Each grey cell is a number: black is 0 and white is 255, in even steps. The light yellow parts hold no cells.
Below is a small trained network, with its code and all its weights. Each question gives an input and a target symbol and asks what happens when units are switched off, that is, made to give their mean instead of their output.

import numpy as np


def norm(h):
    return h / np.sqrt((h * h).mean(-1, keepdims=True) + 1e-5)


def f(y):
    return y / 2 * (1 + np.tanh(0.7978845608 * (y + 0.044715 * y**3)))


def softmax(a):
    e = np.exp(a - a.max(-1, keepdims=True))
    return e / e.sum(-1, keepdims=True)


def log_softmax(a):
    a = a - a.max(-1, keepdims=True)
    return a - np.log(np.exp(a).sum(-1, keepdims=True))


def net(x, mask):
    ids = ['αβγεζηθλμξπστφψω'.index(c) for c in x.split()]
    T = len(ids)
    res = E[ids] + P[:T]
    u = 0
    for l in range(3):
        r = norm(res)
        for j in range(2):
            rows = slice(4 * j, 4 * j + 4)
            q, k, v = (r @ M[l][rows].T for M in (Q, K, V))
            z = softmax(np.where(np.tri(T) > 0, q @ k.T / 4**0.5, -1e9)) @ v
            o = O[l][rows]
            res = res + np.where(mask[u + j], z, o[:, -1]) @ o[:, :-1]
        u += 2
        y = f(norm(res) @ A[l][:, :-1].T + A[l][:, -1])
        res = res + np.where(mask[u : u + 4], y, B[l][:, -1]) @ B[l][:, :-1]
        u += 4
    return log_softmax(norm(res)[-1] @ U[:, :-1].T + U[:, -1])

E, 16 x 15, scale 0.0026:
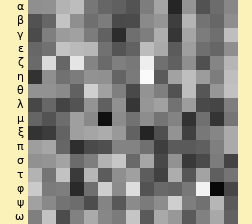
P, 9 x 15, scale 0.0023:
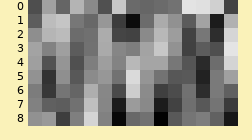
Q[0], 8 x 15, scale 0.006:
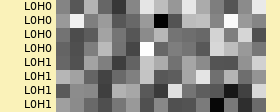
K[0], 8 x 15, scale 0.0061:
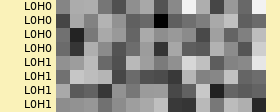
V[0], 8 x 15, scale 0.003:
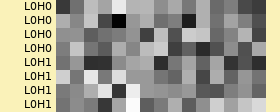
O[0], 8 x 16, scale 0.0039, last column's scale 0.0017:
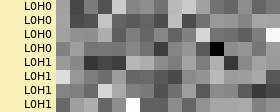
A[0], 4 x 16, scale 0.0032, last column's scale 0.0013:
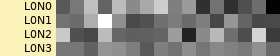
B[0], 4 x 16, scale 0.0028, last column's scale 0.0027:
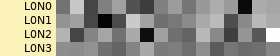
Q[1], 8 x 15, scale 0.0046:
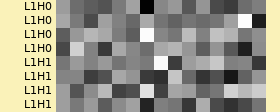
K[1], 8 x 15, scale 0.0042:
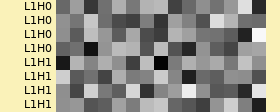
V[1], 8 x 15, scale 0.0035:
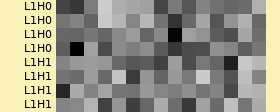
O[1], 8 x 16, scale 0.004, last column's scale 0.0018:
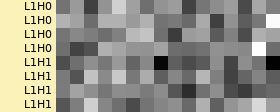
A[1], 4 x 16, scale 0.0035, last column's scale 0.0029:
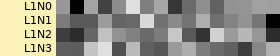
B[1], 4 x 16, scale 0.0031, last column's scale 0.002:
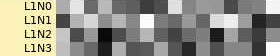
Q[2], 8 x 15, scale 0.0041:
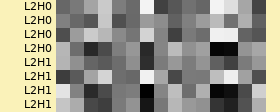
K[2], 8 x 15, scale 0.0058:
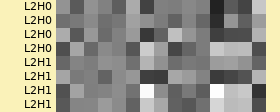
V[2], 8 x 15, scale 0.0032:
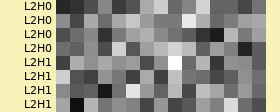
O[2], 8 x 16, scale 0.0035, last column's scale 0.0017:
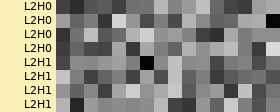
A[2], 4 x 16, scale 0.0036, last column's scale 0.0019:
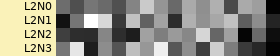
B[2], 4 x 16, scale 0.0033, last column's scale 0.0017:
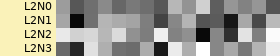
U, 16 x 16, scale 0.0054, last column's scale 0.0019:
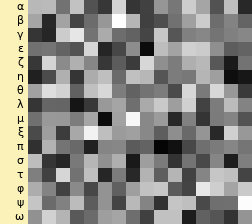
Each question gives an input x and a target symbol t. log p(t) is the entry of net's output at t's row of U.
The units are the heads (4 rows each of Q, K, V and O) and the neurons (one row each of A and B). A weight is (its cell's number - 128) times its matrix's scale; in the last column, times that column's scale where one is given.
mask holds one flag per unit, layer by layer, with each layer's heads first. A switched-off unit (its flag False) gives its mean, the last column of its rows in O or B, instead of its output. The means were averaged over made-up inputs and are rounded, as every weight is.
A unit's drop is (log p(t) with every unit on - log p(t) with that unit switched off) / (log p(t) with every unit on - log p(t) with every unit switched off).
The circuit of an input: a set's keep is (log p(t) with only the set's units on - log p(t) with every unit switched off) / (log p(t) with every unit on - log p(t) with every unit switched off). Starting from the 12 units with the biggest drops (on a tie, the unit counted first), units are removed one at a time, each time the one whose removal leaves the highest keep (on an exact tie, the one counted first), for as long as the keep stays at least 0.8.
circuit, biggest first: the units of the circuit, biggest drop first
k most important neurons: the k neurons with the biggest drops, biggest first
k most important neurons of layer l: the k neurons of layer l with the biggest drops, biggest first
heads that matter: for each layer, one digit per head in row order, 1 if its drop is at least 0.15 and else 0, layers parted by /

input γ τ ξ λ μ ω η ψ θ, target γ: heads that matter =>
10 / 00 / 01
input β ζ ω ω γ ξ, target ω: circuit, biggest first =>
[L0H0]
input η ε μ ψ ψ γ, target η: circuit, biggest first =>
[L2H1, L0H1]
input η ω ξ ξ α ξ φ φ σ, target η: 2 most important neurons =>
[L1N2, L1N0]
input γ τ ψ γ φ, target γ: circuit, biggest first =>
[L2H1, L0H0, L2N1]
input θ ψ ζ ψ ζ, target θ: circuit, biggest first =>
[L0H1, L2H0]
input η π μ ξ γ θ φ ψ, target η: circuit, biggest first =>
[L2H1, L0H1]
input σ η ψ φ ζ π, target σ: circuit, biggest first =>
[L0H1, L1H1]
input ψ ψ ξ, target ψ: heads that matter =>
10 / 00 / 00
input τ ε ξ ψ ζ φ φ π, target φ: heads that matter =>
10 / 01 / 00
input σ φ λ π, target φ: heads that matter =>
00 / 01 / 00
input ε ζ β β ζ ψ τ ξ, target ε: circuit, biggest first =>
[L2H0, L0H0]
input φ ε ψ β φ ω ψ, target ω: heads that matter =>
10 / 10 / 00
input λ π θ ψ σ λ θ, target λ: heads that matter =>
01 / 00 / 01
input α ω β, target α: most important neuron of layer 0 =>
[L0N2]
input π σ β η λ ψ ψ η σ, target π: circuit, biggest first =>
[L1H1, L2H0]
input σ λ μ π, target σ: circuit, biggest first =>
[L2H1, L1H1]
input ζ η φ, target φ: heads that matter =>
10 / 01 / 00
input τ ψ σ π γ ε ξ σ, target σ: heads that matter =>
10 / 00 / 00
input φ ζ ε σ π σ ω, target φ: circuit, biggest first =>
[L1H1]
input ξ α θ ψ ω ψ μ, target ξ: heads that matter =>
00 / 10 / 00
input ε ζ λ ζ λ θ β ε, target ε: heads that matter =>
10 / 00 / 10
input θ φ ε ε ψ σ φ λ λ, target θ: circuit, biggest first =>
[L2H0, L0H1]
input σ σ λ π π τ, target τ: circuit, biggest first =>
[L0H0, L1H1]
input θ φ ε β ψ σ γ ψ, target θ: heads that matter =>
01 / 00 / 11
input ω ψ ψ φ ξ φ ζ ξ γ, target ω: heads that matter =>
00 / 10 / 00
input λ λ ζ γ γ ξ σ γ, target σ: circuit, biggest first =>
[L0H0]
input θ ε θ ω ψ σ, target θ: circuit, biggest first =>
[L0H1, L2H0]
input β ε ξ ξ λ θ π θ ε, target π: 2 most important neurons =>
[L0N2, L2N3]
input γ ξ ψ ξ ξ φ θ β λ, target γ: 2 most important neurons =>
[L2N1, L0N1]
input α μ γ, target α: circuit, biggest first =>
[L2H1, L0H1]
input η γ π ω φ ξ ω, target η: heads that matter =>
01 / 00 / 11
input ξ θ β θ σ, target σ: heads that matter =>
11 / 01 / 00
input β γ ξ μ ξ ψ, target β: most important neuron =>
[L1N2]
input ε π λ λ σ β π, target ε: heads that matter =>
10 / 00 / 11
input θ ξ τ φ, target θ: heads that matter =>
01 / 00 / 11
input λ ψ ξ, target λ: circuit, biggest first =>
[L2H1, L0H1]
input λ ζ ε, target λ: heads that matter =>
01 / 00 / 00
